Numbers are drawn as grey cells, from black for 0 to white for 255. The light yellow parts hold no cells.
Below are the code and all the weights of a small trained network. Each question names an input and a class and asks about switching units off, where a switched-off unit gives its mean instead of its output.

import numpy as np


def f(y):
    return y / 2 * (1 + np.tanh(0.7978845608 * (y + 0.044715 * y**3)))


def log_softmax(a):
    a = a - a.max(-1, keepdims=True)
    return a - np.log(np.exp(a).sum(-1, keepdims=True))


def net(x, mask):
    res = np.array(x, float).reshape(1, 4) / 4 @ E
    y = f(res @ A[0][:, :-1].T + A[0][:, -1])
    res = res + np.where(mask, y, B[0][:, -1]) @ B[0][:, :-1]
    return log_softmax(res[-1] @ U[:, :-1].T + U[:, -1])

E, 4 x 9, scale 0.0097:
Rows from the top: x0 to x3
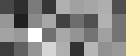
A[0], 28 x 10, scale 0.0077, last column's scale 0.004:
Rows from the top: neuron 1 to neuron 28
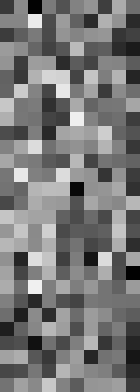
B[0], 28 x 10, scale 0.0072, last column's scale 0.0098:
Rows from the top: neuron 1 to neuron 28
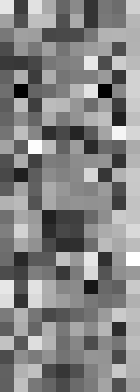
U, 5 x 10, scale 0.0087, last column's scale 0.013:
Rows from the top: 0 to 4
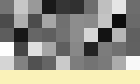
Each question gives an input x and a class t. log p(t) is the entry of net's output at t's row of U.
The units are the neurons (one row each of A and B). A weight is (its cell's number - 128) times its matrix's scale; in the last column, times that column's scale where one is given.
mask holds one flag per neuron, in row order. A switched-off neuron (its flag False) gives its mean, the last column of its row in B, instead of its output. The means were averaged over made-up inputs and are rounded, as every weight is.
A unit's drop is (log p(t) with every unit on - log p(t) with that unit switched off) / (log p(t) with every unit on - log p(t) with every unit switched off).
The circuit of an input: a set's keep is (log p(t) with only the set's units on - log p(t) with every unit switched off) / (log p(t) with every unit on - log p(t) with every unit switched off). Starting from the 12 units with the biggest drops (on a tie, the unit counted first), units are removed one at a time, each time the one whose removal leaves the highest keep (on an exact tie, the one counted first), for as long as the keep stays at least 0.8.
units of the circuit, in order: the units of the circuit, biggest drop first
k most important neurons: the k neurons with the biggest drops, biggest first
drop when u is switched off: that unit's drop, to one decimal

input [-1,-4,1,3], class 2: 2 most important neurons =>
neuron 7; neuron 13
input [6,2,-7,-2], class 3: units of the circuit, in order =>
neuron 25
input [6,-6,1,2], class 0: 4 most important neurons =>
neuron 10; neuron 19; neuron 27; neuron 3
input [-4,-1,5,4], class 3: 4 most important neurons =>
neuron 21; neuron 10; neuron 11; neuron 23
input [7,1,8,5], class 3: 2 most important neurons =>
neuron 21; neuron 11
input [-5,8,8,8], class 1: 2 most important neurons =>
neuron 6; neuron 14
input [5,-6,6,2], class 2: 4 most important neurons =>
neuron 7; neuron 13; neuron 1; neuron 25
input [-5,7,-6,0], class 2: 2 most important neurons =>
neuron 5; neuron 19
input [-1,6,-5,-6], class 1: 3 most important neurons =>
neuron 8; neuron 9; neuron 7
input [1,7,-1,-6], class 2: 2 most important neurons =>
neuron 19; neuron 5
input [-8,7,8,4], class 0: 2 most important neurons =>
neuron 17; neuron 16
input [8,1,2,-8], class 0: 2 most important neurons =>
neuron 10; neuron 27
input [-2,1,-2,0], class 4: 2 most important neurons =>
neuron 10; neuron 21
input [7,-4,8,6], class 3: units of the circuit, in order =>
neuron 21
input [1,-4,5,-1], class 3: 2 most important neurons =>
neuron 19; neuron 21
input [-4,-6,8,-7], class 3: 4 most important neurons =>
neuron 21; neuron 11; neuron 2; neuron 6
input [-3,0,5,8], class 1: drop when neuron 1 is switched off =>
0.0
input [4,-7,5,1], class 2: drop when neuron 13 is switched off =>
0.1
